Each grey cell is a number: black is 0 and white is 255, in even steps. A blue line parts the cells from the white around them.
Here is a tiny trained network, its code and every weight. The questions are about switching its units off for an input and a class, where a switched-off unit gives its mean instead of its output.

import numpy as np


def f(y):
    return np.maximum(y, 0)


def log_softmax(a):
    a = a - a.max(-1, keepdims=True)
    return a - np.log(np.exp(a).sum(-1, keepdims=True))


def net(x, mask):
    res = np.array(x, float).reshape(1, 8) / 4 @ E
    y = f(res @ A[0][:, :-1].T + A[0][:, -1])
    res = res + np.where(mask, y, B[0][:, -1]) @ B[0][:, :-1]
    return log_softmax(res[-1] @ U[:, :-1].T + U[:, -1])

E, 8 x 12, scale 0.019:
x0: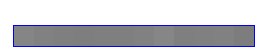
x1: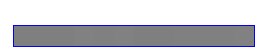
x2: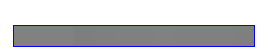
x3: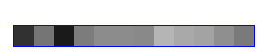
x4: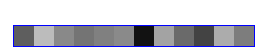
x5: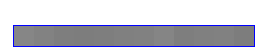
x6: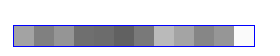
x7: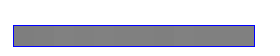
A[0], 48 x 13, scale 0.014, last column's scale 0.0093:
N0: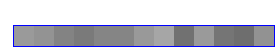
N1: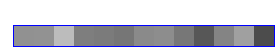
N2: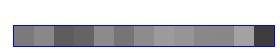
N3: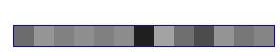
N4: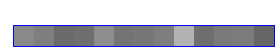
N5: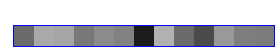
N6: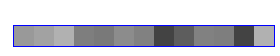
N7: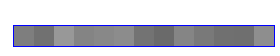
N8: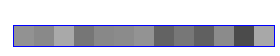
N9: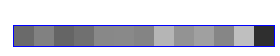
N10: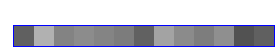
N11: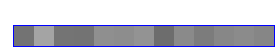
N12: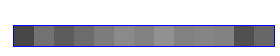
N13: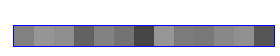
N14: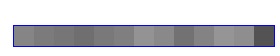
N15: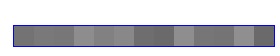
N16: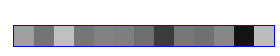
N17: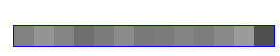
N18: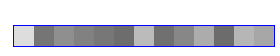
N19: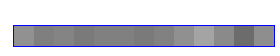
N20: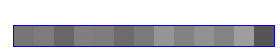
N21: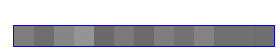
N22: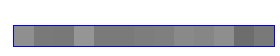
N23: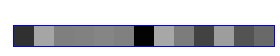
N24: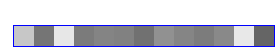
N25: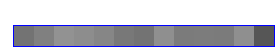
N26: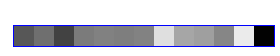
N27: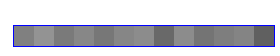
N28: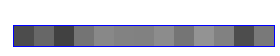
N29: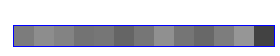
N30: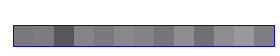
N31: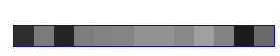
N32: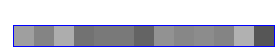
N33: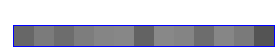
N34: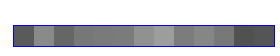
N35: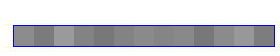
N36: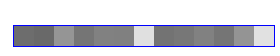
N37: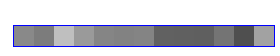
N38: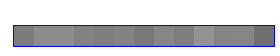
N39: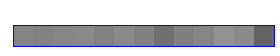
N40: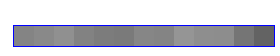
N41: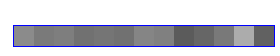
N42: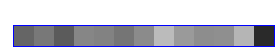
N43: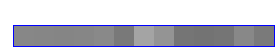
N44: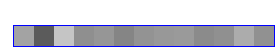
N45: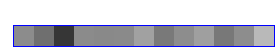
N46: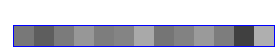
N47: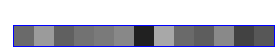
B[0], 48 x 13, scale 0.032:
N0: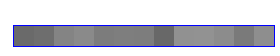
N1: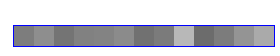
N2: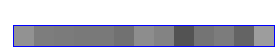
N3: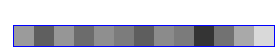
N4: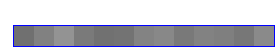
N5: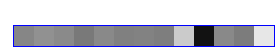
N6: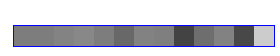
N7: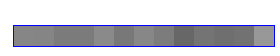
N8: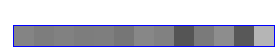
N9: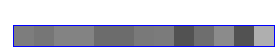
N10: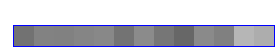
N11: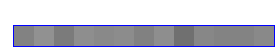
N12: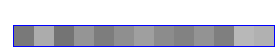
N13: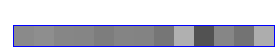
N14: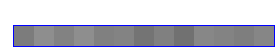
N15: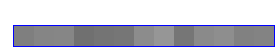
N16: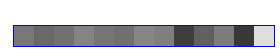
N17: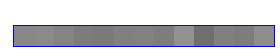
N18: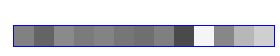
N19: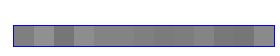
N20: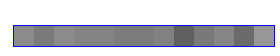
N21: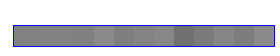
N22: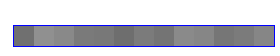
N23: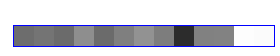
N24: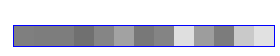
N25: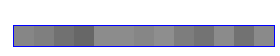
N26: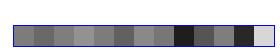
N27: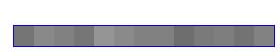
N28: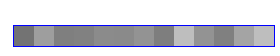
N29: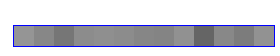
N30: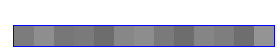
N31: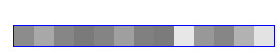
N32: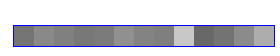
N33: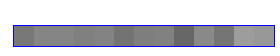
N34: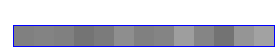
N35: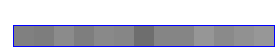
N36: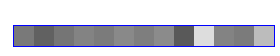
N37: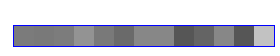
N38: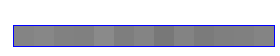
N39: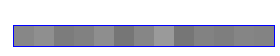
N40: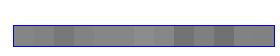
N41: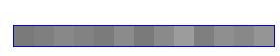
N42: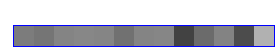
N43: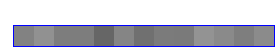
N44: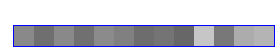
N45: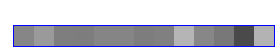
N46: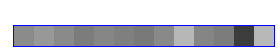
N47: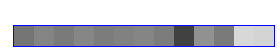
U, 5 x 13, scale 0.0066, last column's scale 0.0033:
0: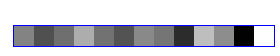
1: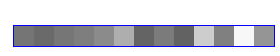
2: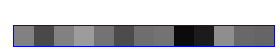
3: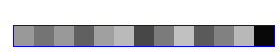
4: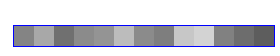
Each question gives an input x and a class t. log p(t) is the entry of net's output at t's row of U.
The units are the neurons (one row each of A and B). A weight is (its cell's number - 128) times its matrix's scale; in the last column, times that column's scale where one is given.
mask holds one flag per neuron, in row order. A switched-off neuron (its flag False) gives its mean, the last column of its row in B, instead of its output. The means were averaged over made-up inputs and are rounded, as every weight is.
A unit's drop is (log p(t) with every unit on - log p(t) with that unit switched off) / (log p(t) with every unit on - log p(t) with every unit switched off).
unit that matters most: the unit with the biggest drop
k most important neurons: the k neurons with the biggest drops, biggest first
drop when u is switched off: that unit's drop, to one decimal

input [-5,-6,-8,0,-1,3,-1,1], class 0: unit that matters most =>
N24
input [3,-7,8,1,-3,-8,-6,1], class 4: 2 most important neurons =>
N31, N26
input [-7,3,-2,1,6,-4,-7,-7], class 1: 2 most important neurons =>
N31, N26
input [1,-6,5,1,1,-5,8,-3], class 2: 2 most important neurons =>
N26, N31
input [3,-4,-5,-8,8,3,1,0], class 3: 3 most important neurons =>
N24, N26, N5
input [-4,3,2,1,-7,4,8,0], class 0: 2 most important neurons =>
N26, N23
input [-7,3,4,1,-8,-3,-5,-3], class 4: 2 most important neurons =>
N31, N26
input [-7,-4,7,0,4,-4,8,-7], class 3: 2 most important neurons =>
N24, N16
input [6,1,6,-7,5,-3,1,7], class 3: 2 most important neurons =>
N24, N26
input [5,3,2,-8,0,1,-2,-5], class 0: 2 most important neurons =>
N23, N3
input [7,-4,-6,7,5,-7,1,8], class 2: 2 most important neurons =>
N26, N24
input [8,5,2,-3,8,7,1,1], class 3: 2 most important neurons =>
N5, N26
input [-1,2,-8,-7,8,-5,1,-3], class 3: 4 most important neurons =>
N24, N26, N5, N1
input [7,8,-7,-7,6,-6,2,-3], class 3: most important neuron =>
N24
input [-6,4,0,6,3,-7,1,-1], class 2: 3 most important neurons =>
N26, N24, N18
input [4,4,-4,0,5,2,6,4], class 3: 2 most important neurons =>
N24, N16
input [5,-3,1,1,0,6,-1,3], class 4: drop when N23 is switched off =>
0.5
